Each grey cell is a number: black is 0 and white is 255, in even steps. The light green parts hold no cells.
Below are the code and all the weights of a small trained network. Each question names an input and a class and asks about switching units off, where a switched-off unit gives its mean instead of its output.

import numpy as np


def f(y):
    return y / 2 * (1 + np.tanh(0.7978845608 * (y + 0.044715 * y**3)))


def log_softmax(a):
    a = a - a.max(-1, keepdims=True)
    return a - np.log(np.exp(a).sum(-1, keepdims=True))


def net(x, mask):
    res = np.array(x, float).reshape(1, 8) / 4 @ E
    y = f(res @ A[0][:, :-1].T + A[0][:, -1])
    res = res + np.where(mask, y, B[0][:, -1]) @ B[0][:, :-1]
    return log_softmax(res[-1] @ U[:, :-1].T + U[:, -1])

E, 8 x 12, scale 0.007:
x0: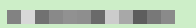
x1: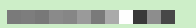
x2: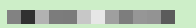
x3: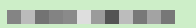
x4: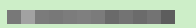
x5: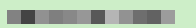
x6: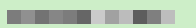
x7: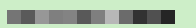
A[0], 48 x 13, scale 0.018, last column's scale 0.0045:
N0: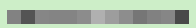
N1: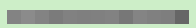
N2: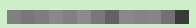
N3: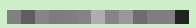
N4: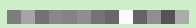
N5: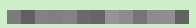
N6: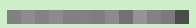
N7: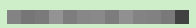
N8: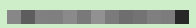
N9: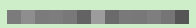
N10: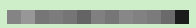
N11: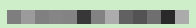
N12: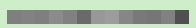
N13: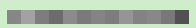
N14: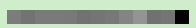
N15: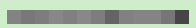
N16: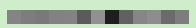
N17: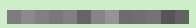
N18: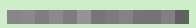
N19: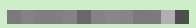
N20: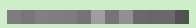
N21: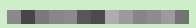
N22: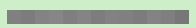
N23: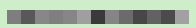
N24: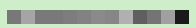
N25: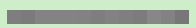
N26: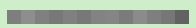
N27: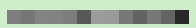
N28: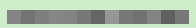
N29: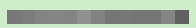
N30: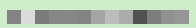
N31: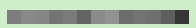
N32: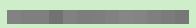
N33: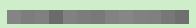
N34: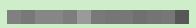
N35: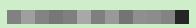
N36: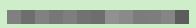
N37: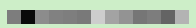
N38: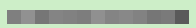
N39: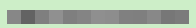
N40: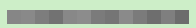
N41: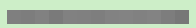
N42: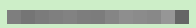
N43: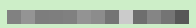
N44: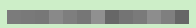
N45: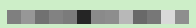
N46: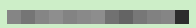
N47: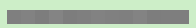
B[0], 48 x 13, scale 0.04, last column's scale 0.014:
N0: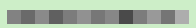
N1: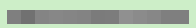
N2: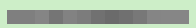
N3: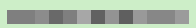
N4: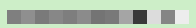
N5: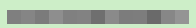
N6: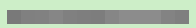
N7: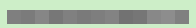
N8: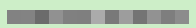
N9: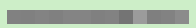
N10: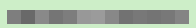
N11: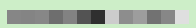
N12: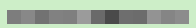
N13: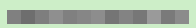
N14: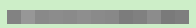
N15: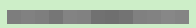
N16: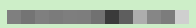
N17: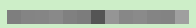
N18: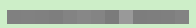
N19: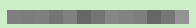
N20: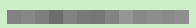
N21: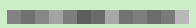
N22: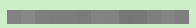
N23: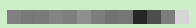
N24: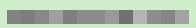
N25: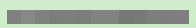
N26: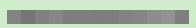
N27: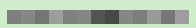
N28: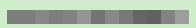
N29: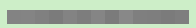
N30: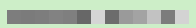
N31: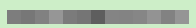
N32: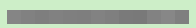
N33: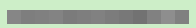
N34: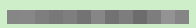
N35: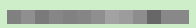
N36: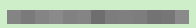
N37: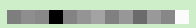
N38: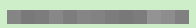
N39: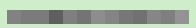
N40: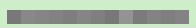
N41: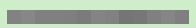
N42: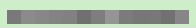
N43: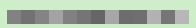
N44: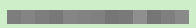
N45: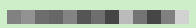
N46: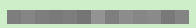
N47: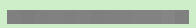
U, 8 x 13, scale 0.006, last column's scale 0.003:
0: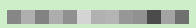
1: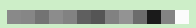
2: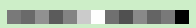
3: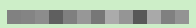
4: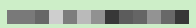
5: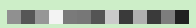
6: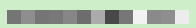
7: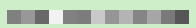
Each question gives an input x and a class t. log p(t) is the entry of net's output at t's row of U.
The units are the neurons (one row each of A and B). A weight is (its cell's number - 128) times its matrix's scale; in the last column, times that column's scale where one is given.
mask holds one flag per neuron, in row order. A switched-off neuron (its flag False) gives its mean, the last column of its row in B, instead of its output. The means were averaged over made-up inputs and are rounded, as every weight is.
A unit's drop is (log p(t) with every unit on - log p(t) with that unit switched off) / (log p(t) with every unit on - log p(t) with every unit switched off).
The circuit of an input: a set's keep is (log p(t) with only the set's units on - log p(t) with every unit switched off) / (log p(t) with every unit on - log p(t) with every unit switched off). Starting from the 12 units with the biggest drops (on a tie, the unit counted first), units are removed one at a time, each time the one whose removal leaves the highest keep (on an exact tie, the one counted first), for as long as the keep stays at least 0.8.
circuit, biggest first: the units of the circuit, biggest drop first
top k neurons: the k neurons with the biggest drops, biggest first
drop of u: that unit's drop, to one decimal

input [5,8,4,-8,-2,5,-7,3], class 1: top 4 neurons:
(N23; N21; N11; N30)
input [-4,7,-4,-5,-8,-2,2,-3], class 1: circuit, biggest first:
(N45)
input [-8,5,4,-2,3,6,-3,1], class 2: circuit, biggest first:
(N4; N11)
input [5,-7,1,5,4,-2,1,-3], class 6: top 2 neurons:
(N4; N23)
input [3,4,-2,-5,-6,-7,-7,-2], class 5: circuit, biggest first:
(N37; N4)
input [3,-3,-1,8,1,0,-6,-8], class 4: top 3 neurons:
(N37; N11; N30)
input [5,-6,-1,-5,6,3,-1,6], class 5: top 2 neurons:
(N37; N45)
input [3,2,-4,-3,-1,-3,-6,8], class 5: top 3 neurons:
(N37; N45; N11)
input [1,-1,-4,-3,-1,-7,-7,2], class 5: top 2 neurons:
(N37; N45)
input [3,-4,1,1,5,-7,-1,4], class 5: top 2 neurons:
(N37; N11)
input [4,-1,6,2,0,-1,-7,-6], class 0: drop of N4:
0.2
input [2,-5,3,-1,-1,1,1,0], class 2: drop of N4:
0.3
